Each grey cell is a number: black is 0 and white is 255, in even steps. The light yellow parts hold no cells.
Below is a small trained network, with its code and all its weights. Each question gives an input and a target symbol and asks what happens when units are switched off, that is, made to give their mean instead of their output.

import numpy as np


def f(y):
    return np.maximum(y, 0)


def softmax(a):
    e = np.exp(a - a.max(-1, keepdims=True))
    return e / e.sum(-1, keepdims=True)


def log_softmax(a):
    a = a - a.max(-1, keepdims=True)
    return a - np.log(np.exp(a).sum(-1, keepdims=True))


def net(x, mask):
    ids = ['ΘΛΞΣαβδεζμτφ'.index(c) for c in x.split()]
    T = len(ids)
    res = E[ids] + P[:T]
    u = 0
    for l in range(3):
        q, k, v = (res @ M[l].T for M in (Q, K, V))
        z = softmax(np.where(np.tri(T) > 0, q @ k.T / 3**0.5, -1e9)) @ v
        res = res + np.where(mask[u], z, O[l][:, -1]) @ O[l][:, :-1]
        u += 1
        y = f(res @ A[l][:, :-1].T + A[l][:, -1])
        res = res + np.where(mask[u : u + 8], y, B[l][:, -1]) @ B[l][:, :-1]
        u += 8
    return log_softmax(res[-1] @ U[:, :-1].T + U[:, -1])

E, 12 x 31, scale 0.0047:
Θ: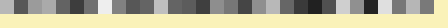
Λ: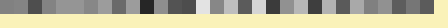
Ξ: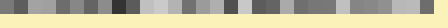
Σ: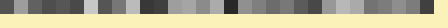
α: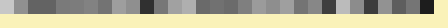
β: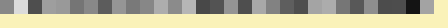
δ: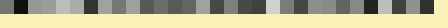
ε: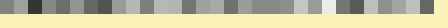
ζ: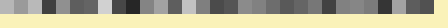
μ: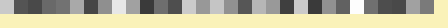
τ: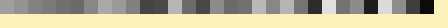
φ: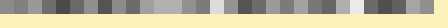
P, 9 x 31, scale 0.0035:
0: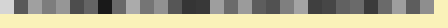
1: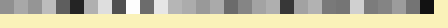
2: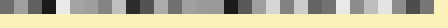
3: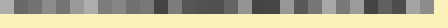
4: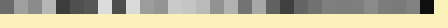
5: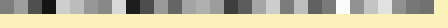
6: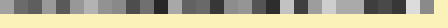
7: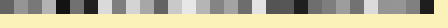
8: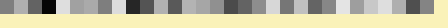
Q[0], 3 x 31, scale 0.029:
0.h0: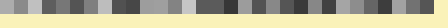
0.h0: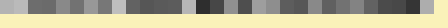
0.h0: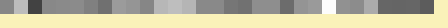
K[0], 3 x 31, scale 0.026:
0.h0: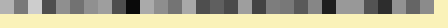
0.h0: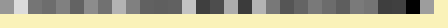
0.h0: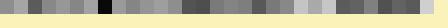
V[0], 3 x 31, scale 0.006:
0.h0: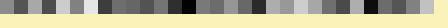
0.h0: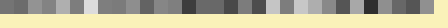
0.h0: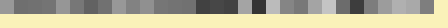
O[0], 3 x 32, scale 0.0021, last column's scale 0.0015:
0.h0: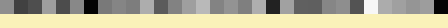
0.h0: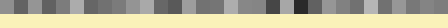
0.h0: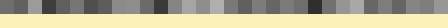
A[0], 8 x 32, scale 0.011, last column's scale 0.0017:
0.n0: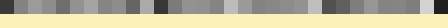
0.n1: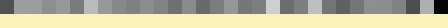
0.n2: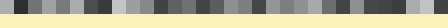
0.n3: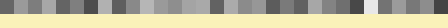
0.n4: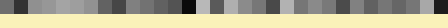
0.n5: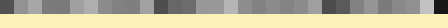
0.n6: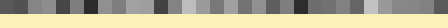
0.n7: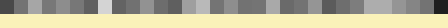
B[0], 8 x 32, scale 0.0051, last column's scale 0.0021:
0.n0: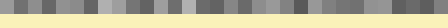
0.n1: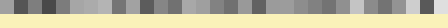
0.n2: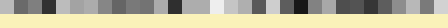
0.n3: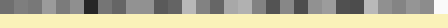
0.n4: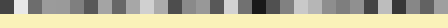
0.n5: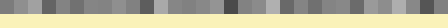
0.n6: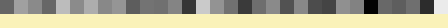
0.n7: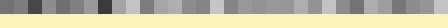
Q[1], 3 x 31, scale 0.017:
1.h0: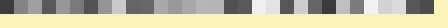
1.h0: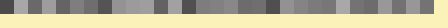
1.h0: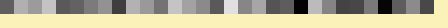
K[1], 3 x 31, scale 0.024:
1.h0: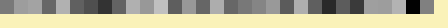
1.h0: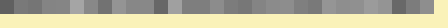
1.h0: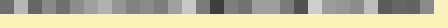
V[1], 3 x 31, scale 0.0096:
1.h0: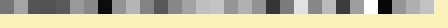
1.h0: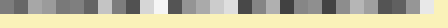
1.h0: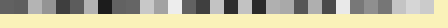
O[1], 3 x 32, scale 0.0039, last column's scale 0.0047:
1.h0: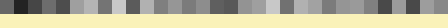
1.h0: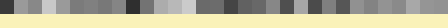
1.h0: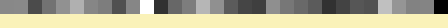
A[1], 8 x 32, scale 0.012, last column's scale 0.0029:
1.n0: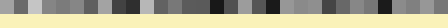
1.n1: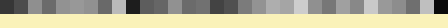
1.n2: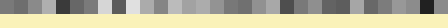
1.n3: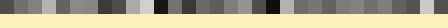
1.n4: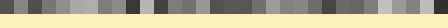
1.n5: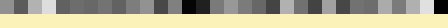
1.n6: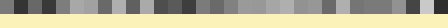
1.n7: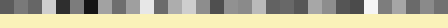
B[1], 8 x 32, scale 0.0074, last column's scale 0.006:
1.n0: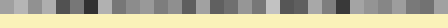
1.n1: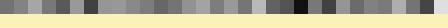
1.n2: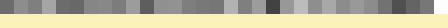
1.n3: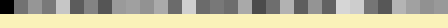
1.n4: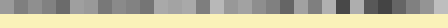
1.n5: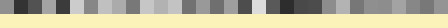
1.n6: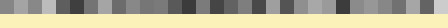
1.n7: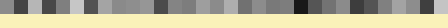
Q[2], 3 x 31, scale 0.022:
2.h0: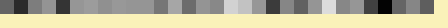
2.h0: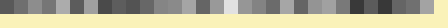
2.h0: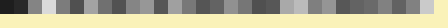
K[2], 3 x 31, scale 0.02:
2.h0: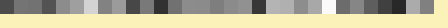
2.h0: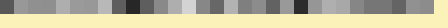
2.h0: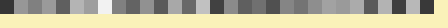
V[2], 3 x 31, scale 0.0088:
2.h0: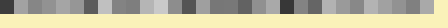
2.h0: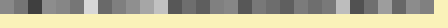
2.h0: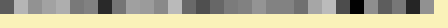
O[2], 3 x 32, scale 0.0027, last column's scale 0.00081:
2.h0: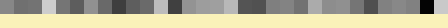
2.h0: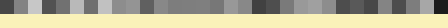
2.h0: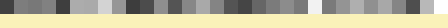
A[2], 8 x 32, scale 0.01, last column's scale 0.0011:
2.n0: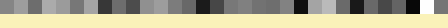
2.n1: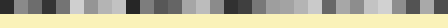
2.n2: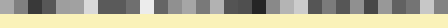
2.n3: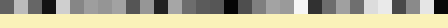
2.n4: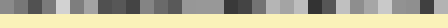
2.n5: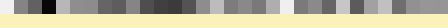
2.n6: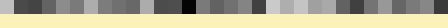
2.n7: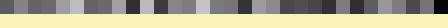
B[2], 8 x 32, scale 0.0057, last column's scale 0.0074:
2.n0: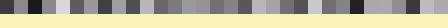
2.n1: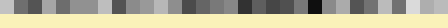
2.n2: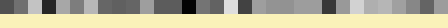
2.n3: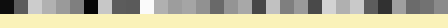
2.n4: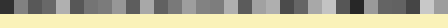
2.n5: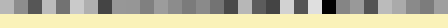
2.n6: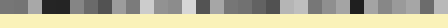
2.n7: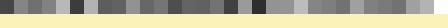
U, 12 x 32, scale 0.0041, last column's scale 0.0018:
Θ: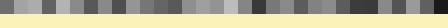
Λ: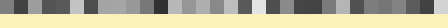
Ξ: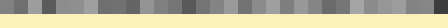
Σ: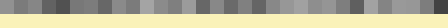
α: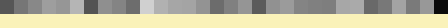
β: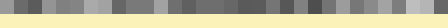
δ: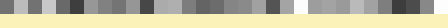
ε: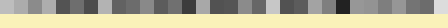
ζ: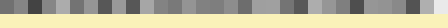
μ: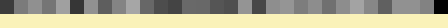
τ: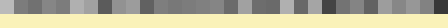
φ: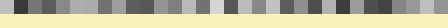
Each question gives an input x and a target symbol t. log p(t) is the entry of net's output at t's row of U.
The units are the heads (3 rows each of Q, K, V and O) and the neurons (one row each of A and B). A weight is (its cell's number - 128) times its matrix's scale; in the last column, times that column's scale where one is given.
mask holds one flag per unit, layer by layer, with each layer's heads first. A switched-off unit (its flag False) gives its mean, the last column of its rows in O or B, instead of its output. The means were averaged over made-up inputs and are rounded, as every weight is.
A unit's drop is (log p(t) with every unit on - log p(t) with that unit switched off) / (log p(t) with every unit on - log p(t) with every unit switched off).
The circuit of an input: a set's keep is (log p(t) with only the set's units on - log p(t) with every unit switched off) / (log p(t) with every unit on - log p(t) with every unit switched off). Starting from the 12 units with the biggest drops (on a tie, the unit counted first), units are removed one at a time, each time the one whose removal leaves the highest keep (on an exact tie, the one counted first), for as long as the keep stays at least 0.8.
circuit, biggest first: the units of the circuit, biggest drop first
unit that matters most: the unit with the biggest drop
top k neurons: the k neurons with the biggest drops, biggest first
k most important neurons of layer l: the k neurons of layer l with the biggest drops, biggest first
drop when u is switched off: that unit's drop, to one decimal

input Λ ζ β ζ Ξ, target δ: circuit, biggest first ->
(0.h0 1.n2)
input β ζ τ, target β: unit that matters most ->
2.n1
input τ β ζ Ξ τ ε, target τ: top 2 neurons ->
(2.n5 1.n5)
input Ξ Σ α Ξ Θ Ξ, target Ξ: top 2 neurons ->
(2.n2 1.n4)
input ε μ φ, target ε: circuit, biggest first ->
(1.h0 1.n6)
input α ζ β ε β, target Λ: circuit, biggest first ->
(1.n7 0.n3)
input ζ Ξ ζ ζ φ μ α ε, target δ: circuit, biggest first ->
(0.h0 1.n2)
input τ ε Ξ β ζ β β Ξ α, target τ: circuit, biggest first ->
(1.h0 2.n5)
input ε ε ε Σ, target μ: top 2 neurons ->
(1.n3 1.n6)
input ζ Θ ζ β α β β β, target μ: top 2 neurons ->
(2.n7 0.n3)
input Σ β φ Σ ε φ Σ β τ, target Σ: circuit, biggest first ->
(2.n6 1.h0 1.n6 1.n1)
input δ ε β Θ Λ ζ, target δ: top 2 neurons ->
(0.n6 0.n4)
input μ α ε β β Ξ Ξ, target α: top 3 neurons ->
(1.n3 1.n5 1.n0)
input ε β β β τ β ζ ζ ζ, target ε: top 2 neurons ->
(1.n6 1.n1)
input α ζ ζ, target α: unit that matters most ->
2.n3
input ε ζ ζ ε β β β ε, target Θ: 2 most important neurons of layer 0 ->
(0.n3 0.n1)
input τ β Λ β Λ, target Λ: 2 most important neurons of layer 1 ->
(1.n7 1.n2)
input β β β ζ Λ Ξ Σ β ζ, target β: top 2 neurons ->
(2.n1 1.n1)
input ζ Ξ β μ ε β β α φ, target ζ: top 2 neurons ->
(2.n4 1.n0)
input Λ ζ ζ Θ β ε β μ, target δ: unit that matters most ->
0.n6
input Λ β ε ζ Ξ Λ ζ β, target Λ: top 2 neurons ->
(0.n3 1.n7)
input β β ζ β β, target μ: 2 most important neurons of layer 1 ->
(1.n7 1.n4)
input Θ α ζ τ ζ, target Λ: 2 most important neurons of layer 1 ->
(1.n7 1.n2)
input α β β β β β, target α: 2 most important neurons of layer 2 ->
(2.n3 2.n5)
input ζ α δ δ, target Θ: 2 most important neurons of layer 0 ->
(0.n2 0.n4)
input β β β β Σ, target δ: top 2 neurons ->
(1.n2 0.n6)
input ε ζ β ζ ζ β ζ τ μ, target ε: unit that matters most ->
1.h0
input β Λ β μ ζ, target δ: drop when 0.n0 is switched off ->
0.0
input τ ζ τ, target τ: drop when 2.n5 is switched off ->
1.0
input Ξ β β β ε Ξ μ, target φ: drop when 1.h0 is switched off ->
0.5
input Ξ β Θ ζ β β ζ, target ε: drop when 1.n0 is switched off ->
0.9
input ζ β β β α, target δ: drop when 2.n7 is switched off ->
-0.1
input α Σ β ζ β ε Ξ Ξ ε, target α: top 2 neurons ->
(2.n3 1.n1)
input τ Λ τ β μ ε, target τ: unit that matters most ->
1.h0
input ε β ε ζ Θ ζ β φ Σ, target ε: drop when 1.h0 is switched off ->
1.1
